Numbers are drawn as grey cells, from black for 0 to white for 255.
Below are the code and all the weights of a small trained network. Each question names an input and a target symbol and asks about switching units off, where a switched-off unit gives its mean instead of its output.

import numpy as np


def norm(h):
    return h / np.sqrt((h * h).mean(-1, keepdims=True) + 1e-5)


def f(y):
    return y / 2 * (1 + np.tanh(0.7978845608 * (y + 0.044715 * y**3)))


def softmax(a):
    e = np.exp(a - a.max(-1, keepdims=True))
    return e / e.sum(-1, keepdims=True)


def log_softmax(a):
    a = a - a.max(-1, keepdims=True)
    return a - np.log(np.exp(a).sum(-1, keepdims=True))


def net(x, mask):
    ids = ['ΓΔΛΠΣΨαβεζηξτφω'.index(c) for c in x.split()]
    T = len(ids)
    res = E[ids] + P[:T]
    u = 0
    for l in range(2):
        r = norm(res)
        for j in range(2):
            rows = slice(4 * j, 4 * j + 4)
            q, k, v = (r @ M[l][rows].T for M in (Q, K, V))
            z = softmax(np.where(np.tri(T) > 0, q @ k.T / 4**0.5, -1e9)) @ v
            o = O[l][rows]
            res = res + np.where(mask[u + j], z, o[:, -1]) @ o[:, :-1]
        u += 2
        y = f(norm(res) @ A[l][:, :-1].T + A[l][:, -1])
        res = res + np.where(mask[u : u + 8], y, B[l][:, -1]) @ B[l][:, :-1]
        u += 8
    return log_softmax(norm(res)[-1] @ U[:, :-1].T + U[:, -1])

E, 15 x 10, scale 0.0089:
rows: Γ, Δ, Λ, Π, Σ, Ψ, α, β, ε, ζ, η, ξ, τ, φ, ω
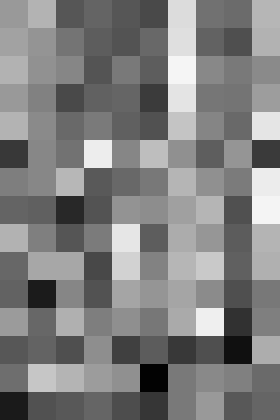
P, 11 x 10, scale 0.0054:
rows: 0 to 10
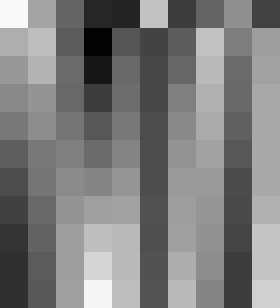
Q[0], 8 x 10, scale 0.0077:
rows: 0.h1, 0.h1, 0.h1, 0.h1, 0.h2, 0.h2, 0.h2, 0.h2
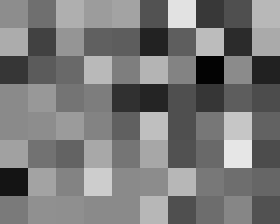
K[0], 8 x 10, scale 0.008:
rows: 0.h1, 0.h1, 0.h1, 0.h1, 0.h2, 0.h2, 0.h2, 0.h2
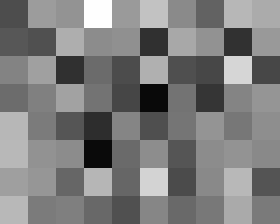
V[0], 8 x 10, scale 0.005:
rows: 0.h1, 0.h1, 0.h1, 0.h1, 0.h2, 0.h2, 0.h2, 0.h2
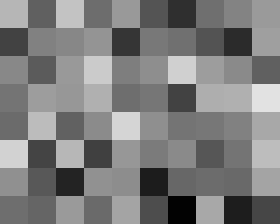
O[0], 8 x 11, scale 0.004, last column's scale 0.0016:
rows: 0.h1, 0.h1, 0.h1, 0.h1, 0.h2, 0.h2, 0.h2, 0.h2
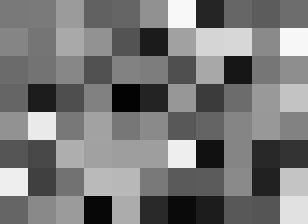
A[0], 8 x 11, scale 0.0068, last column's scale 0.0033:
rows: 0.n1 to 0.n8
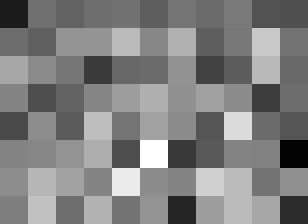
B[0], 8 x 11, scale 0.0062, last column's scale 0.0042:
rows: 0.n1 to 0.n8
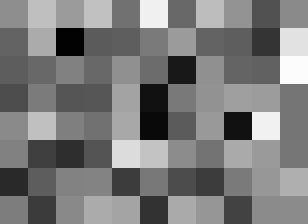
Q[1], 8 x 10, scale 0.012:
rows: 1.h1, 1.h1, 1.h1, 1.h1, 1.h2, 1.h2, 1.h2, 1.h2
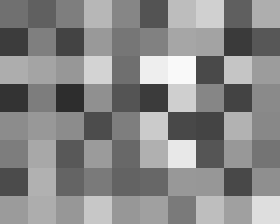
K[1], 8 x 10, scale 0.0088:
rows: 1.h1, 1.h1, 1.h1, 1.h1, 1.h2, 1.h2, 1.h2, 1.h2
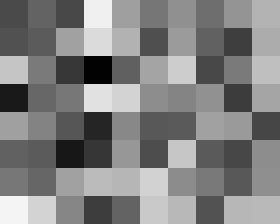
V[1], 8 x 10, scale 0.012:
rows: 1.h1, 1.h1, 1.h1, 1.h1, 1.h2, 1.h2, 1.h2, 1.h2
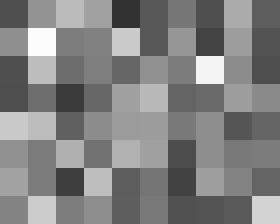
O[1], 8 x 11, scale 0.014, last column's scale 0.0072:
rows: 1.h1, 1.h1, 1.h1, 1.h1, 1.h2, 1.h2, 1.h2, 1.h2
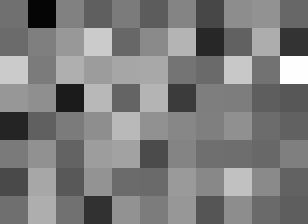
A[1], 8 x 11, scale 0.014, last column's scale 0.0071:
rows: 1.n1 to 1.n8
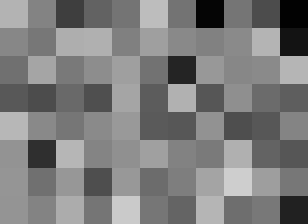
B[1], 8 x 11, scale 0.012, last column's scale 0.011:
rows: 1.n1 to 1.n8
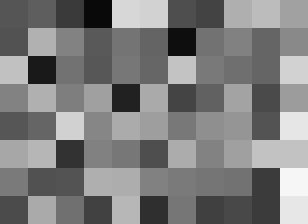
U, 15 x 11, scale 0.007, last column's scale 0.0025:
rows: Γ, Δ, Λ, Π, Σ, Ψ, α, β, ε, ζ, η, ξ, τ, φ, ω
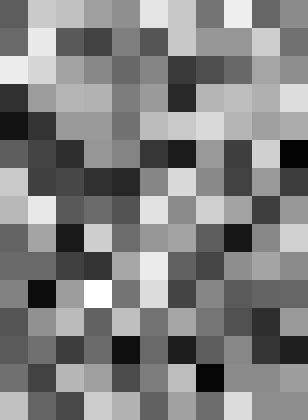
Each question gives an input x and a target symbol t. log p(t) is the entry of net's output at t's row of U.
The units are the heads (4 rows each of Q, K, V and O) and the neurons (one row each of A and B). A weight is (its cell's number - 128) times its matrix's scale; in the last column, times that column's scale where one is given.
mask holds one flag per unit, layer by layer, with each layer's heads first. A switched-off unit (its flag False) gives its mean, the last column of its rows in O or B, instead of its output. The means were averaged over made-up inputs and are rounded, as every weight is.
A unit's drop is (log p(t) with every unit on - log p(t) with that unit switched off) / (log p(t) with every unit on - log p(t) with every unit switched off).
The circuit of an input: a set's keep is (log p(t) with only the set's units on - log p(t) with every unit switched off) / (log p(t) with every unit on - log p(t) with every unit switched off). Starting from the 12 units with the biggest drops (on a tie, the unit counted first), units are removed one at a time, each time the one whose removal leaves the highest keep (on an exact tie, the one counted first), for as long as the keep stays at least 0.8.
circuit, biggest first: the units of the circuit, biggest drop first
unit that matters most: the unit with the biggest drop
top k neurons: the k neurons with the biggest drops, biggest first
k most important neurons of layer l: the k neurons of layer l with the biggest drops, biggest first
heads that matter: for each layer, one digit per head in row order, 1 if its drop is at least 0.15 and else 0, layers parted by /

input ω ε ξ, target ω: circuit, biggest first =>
0.n1, 1.h1, 0.h1, 1.n6
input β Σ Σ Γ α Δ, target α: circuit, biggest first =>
1.h2, 0.h2, 1.n5
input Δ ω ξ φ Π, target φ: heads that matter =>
00 / 10
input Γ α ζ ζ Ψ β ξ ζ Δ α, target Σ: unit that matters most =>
0.h2
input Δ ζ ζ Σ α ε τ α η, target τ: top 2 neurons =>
0.n2, 1.n4
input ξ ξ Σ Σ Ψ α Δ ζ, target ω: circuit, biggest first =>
1.h1, 1.n6
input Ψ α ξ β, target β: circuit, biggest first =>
1.h1, 0.n6
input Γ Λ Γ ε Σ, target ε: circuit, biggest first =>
1.h1, 0.h2
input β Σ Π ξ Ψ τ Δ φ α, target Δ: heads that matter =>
01 / 11
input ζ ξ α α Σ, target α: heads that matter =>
11 / 11
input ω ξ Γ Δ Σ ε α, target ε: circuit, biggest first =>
1.h1, 0.n2
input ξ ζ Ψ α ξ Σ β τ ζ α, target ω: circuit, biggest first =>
0.h2, 0.n1, 1.h1, 1.n6
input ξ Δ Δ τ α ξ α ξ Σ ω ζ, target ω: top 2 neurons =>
0.n1, 1.n6
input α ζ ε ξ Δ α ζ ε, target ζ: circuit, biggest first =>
0.n2, 1.n1, 0.n7, 1.h1
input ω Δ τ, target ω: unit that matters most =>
0.n1
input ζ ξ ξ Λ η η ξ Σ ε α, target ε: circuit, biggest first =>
0.h2, 1.h1, 0.n2
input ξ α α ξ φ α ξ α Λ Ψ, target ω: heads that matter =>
10 / 10
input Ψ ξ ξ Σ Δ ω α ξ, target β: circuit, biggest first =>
1.h1, 0.n8, 0.n6, 0.h2
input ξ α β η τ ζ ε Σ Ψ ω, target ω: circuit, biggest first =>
1.h1, 0.n1, 1.n6
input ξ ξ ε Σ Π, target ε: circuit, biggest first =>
0.h2, 1.h1
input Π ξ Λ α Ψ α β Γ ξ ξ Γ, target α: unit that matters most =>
0.h1
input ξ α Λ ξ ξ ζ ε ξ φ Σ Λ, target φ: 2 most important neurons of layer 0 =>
0.n2, 0.n1
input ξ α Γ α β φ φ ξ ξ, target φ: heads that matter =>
01 / 10
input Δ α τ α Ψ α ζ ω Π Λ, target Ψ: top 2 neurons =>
0.n7, 0.n5
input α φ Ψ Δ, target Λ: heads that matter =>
01 / 10
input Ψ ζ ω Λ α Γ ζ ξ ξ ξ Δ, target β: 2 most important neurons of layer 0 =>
0.n8, 0.n6
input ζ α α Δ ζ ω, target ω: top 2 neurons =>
0.n1, 1.n6
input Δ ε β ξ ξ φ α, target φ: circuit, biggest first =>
1.h1
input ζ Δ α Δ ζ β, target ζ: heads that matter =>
00 / 00
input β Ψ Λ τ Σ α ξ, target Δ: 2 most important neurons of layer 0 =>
0.n5, 0.n3
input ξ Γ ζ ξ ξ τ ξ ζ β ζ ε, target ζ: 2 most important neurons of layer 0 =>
0.n2, 0.n7
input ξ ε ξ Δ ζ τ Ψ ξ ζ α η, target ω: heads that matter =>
11 / 10
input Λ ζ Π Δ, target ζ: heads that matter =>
00 / 10
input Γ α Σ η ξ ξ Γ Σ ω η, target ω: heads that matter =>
00 / 10
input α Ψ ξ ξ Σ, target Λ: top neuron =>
0.n5
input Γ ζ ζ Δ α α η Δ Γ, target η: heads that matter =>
01 / 11
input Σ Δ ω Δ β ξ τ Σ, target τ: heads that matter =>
01 / 10
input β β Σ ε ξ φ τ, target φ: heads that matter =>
01 / 10
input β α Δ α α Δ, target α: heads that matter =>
01 / 11
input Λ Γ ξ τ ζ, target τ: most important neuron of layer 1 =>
1.n4
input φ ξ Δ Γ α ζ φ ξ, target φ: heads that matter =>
00 / 10
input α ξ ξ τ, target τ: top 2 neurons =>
1.n4, 0.n1
